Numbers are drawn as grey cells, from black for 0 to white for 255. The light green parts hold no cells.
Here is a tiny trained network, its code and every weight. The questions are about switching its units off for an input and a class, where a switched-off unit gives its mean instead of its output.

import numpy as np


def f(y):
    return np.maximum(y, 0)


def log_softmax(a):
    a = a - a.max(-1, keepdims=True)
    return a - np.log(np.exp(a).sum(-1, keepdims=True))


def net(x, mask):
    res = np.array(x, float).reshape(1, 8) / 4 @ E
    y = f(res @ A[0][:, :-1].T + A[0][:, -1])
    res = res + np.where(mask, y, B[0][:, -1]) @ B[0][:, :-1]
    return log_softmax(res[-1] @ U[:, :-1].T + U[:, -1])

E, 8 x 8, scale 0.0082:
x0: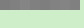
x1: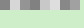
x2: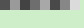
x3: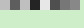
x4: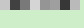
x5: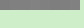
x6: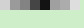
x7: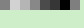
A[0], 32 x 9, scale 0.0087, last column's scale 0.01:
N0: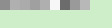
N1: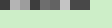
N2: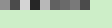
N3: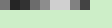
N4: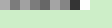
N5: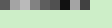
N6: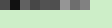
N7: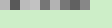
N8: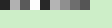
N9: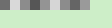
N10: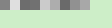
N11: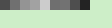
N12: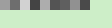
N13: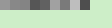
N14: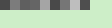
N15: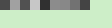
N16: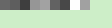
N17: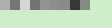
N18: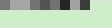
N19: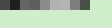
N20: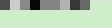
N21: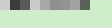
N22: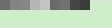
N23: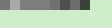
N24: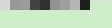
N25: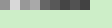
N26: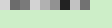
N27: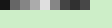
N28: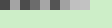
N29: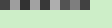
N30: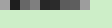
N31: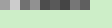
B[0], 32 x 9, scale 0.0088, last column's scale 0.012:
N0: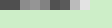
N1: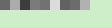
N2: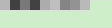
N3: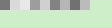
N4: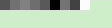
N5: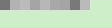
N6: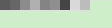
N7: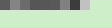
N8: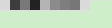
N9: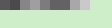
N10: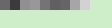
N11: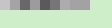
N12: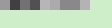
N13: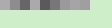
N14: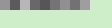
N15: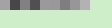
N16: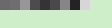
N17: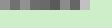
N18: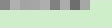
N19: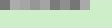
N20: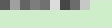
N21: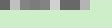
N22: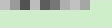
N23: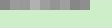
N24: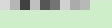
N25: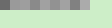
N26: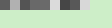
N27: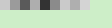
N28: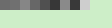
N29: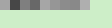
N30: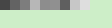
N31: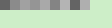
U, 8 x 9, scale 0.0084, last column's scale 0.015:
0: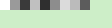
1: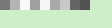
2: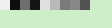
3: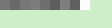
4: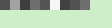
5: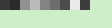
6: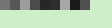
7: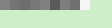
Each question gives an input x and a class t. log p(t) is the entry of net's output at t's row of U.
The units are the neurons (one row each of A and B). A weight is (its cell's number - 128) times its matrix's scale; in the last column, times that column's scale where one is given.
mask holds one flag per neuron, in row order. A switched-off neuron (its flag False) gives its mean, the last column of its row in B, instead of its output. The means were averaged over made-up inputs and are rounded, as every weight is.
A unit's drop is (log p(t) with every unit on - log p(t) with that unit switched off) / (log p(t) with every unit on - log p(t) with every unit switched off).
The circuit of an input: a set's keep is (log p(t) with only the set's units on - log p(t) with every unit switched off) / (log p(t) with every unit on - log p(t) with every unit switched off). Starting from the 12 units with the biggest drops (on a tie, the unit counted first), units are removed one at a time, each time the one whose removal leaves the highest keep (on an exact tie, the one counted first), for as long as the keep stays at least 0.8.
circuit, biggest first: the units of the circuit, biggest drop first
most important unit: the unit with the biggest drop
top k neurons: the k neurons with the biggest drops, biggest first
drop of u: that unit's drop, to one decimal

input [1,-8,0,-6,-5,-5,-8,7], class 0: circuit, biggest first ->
N27; N22
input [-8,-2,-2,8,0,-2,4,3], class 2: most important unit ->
N2
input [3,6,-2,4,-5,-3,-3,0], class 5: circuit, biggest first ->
N9; N10
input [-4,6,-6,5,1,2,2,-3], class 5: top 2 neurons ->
N0; N16
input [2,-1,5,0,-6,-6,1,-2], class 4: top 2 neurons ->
N20; N1
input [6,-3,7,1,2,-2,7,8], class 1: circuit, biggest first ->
N5; N18
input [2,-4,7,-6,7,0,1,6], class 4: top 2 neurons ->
N26; N4
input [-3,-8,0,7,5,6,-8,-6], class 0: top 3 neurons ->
N27; N11; N22
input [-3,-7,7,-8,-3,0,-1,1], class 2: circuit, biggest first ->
N8; N15
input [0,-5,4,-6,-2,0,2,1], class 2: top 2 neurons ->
N8; N15
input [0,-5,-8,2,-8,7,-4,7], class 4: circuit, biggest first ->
N1; N20
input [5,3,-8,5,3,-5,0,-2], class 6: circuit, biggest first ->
N4; N7
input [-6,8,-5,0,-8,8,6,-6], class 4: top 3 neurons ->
N20; N1; N30
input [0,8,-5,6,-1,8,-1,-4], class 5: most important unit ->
N0
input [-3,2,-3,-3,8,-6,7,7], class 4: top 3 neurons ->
N26; N27; N7
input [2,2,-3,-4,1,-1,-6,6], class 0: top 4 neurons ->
N27; N22; N3; N11
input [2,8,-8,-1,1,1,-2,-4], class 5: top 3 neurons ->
N0; N9; N16
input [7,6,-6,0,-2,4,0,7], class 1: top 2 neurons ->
N5; N25
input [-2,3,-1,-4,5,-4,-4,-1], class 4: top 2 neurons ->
N26; N21
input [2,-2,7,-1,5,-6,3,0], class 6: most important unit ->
N16
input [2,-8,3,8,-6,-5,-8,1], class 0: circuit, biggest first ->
N27; N11
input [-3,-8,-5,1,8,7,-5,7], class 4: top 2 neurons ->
N26; N0
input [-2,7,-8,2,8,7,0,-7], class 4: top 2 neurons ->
N26; N21
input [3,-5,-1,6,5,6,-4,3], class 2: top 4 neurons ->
N2; N12; N0; N28
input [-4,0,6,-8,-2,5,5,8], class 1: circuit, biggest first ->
N5; N31
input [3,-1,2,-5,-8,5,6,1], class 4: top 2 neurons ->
N20; N1
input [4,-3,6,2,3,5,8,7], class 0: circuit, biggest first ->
N24
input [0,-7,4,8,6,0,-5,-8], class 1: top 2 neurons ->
N3; N19
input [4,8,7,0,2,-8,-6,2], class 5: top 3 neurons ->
N10; N0; N4
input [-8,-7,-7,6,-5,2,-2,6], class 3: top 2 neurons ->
N4; N8
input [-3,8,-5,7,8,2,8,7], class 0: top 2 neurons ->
N24; N13
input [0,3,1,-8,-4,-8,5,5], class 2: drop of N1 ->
0.0
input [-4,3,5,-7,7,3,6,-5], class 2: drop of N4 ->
0.2
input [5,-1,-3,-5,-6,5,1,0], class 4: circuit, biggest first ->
N1
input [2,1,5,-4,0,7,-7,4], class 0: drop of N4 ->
0.1
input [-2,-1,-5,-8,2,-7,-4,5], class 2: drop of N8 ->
0.6
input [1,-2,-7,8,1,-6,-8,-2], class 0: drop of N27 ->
0.7
